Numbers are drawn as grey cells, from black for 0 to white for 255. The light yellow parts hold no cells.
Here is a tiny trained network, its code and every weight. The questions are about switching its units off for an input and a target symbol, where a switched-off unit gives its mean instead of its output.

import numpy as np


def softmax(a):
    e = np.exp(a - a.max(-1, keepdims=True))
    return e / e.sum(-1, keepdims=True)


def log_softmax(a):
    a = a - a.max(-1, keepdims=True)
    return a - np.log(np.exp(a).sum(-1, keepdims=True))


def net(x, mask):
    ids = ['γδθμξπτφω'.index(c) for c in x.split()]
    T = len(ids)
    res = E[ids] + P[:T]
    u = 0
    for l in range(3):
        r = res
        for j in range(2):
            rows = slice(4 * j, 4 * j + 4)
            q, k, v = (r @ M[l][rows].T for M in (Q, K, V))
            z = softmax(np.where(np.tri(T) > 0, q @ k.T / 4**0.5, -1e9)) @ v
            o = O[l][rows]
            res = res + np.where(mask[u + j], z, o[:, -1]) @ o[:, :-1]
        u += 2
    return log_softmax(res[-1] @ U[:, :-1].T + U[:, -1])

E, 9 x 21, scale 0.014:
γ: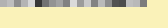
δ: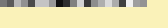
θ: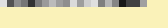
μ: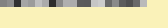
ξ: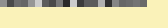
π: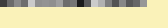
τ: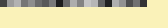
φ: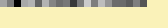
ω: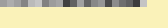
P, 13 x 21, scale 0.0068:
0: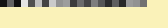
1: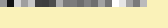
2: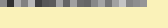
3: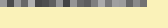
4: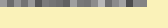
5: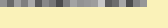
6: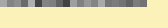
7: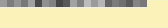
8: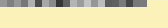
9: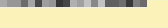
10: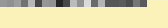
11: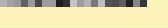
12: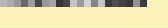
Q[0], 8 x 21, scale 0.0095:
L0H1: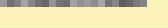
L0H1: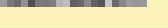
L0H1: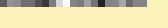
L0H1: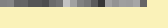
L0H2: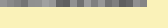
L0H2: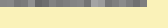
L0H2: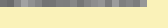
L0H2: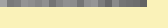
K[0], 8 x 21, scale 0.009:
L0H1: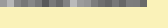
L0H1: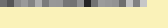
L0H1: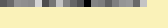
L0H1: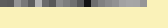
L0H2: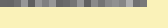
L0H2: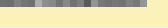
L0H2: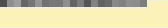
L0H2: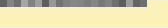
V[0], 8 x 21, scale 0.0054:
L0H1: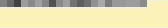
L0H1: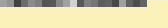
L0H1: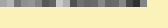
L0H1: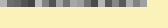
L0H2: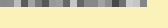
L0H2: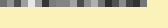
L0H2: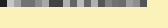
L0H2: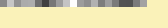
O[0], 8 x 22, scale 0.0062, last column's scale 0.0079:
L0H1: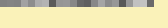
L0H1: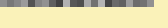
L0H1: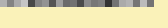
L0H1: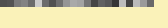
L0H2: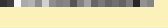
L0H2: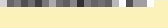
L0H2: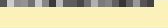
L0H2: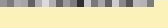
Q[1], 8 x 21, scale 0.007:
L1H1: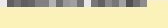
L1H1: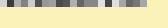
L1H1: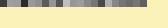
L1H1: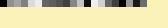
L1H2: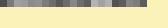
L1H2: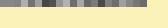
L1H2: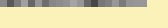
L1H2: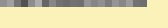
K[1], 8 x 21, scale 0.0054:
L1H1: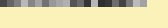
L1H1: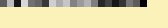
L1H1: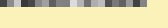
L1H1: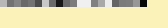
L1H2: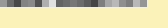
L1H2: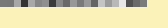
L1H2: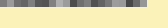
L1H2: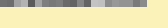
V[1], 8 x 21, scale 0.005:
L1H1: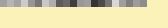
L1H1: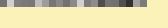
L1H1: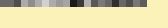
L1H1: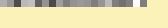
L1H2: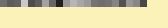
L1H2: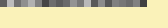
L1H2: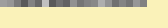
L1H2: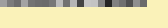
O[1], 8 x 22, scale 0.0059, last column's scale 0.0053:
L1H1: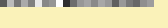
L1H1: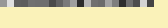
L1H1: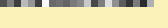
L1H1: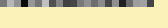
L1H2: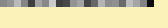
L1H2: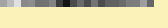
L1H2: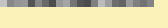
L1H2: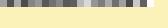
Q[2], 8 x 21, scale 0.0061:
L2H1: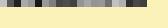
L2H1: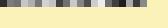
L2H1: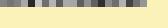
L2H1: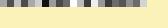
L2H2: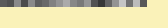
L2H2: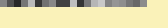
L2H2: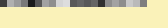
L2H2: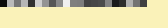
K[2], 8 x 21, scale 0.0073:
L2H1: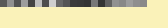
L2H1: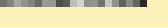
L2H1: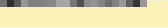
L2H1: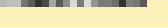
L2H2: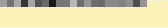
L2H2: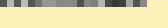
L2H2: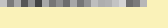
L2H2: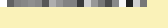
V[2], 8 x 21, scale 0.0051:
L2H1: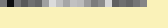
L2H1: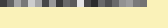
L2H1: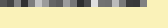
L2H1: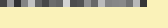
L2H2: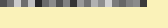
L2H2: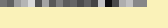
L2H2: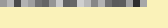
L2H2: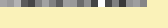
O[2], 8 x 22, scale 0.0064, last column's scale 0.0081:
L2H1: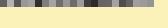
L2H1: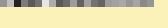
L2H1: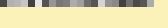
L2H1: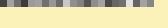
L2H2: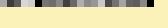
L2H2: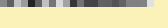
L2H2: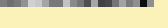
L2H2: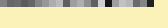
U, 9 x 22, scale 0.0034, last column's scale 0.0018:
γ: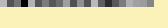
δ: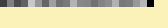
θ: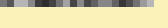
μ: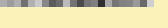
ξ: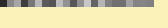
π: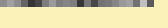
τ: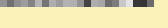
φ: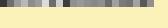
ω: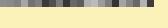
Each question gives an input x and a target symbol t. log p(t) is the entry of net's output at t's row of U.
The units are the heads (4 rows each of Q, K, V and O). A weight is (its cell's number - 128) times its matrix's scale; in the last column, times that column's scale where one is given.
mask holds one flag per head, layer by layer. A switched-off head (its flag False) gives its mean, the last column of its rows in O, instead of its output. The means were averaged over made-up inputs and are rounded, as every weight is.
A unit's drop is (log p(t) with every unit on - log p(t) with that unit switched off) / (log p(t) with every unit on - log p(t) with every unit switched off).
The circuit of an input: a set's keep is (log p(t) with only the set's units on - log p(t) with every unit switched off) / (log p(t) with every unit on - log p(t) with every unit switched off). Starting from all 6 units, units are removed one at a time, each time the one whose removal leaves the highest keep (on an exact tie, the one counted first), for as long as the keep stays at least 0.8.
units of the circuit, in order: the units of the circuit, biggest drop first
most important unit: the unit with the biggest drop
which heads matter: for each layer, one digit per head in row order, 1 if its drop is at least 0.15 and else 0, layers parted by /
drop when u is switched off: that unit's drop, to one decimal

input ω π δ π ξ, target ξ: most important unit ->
L0H2
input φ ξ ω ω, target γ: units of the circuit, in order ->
(L2H1 L0H2 L1H1)
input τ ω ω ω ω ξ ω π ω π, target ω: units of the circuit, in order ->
(L2H2 L1H2 L0H2 L2H1)
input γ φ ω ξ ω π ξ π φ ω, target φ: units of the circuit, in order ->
(L0H2 L1H1 L2H2)
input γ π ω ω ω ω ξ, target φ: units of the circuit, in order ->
(L0H2 L1H1 L2H2)
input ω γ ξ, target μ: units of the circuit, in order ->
(L2H2 L0H1 L1H1)
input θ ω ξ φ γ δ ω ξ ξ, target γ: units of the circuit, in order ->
(L0H2 L2H1 L1H1 L0H1)
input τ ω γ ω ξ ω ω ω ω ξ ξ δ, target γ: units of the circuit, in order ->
(L0H2 L1H1 L2H1)
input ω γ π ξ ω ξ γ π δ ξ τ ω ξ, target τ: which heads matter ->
11 / 01 / 01
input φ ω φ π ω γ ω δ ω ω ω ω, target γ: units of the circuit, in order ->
(L1H1 L2H1 L0H2)
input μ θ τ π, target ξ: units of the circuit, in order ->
(L0H2 L2H1 L2H2 L0H1)
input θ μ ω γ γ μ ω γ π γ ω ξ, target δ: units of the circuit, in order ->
(L2H2 L0H2 L1H2)
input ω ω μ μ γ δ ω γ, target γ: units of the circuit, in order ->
(L0H2 L2H1 L1H1)
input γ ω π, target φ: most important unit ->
L0H2
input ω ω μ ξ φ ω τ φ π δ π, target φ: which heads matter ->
01 / 10 / 11
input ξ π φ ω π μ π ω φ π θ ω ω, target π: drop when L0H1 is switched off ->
0.2
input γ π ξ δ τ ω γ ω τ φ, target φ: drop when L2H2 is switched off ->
0.2
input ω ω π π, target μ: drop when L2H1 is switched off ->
0.0
